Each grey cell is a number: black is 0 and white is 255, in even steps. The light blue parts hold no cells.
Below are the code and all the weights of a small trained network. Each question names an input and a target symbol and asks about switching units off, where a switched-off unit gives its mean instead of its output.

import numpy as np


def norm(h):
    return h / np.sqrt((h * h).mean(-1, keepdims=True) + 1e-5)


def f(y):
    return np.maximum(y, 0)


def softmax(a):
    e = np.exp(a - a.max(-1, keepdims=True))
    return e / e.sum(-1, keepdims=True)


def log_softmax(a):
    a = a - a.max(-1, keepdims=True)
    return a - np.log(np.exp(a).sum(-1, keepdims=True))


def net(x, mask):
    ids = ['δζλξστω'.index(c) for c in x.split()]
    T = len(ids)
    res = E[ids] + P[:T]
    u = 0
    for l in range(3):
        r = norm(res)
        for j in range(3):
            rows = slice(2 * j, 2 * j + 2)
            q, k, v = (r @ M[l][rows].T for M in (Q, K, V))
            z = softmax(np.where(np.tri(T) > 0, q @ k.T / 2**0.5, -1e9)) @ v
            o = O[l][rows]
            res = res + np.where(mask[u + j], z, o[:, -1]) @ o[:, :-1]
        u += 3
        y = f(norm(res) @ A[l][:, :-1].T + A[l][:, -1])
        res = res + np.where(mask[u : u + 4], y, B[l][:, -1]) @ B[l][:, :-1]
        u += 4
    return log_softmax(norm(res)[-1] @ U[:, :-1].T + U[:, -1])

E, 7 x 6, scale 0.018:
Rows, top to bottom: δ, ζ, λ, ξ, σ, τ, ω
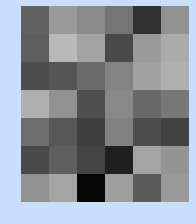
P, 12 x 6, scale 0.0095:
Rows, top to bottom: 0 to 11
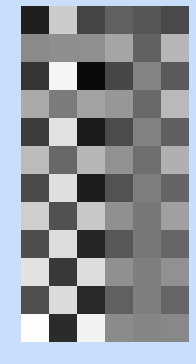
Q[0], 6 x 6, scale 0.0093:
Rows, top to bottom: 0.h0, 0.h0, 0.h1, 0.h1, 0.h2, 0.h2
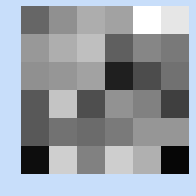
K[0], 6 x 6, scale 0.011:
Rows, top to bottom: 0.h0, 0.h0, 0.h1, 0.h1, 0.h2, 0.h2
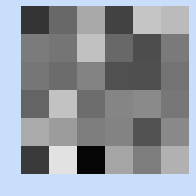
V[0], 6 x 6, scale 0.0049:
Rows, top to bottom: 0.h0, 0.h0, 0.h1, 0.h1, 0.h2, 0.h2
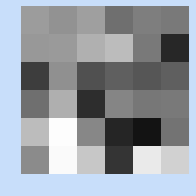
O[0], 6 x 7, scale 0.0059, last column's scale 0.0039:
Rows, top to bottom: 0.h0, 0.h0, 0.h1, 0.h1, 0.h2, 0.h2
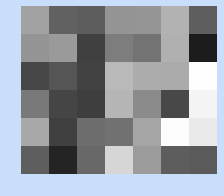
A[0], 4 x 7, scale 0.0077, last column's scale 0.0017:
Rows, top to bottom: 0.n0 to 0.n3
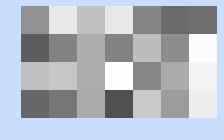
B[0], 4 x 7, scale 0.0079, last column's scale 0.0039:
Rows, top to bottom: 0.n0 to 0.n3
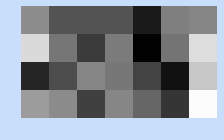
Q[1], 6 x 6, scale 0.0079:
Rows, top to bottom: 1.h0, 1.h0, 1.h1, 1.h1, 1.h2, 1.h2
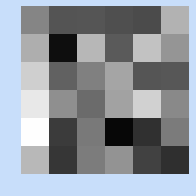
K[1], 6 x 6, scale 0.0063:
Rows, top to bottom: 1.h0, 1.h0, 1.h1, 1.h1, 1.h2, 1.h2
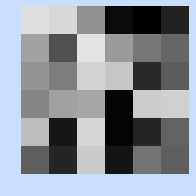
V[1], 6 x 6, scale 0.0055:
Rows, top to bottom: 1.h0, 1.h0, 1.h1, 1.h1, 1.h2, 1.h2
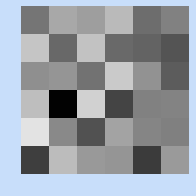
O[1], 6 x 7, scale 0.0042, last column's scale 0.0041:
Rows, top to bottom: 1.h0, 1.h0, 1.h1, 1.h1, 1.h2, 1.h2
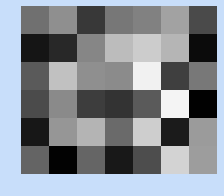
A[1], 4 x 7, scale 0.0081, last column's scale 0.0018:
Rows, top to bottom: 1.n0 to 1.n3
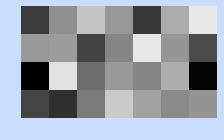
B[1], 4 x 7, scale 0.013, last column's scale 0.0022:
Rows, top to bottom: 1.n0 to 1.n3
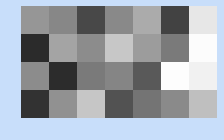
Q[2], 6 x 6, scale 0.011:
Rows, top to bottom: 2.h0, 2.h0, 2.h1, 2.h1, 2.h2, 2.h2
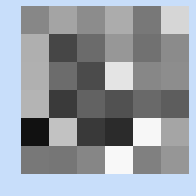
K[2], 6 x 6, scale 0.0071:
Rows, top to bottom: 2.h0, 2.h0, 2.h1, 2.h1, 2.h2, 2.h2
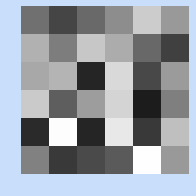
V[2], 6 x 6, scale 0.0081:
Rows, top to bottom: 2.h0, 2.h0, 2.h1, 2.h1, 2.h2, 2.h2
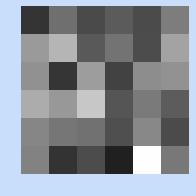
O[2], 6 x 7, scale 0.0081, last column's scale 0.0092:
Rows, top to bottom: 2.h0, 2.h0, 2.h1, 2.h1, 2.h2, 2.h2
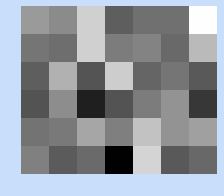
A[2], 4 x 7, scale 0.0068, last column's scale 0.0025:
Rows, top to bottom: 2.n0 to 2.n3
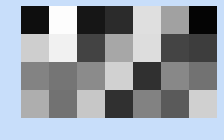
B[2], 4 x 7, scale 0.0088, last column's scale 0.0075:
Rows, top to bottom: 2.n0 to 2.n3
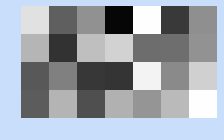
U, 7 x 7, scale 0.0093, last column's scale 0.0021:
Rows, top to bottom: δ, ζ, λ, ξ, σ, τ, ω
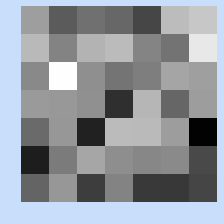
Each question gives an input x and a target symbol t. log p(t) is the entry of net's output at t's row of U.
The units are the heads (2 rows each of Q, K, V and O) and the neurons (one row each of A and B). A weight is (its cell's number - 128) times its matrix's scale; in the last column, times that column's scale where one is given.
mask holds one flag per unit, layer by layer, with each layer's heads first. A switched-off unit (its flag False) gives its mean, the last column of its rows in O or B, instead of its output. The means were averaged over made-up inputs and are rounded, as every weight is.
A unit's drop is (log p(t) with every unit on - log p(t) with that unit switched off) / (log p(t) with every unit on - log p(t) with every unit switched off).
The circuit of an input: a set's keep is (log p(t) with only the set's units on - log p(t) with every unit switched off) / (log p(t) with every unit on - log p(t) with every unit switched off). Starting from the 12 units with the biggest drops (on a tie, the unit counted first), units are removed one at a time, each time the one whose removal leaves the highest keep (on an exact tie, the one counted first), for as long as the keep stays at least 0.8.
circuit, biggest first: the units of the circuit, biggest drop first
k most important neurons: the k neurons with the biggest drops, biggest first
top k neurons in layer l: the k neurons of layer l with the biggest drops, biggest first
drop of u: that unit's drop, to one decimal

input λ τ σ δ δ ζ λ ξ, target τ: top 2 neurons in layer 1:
1.n3; 1.n2
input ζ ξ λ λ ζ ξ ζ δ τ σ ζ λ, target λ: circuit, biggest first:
0.h1; 0.h2; 2.n3; 2.h1
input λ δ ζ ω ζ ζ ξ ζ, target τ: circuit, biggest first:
0.h2; 1.n3
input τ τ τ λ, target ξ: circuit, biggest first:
2.h2
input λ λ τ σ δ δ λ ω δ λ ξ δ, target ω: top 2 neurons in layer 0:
0.n2; 0.n0
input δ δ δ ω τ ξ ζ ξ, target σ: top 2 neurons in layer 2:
2.n2; 2.n0
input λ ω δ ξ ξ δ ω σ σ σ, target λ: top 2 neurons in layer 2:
2.n3; 2.n2
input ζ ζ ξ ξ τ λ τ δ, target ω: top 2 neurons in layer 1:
1.n0; 1.n1
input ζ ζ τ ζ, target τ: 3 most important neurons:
0.n2; 1.n1; 2.n2
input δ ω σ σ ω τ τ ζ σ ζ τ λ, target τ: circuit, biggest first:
1.n3; 2.h1
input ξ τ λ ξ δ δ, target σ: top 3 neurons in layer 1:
1.n0; 1.n2; 1.n1
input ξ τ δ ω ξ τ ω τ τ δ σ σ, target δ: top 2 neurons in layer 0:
0.n3; 0.n2
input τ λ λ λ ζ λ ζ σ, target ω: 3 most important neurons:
1.n1; 1.n3; 2.n2
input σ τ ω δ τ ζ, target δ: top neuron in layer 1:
1.n0
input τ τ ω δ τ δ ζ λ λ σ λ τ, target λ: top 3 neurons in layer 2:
2.n3; 2.n2; 2.n0
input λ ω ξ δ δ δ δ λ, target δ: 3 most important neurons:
0.n1; 0.n3; 0.n2
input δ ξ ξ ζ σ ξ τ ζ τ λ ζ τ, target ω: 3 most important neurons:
0.n3; 2.n2; 0.n1
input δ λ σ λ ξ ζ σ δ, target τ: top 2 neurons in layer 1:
1.n3; 1.n0
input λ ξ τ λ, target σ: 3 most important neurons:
0.n1; 2.n2; 1.n1
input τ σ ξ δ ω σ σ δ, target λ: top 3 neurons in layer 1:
1.n0; 1.n2; 1.n1
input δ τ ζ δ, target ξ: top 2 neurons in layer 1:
1.n0; 1.n2
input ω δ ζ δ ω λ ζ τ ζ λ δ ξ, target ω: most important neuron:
0.n2
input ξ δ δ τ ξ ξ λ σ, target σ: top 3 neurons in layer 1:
1.n1; 1.n2; 1.n3
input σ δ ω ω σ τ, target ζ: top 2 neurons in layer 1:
1.n0; 1.n2
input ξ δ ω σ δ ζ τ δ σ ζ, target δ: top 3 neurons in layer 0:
0.n1; 0.n3; 0.n2
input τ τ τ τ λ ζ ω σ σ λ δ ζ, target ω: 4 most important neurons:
0.n3; 0.n1; 0.n2; 0.n0
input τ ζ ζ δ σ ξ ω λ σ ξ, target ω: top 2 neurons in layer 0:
0.n2; 0.n0
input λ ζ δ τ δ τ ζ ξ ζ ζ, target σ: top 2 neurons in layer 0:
0.n1; 0.n3
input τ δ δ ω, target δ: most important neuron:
0.n2
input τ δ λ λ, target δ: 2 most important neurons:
0.n1; 1.n1
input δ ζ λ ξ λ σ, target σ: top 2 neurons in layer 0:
0.n2; 0.n1
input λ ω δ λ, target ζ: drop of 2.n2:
0.1
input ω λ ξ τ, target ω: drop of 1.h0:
0.0
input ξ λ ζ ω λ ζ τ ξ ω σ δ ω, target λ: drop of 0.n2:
0.3
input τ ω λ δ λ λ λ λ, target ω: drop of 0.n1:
0.8
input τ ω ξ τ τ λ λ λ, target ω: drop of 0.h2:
0.6
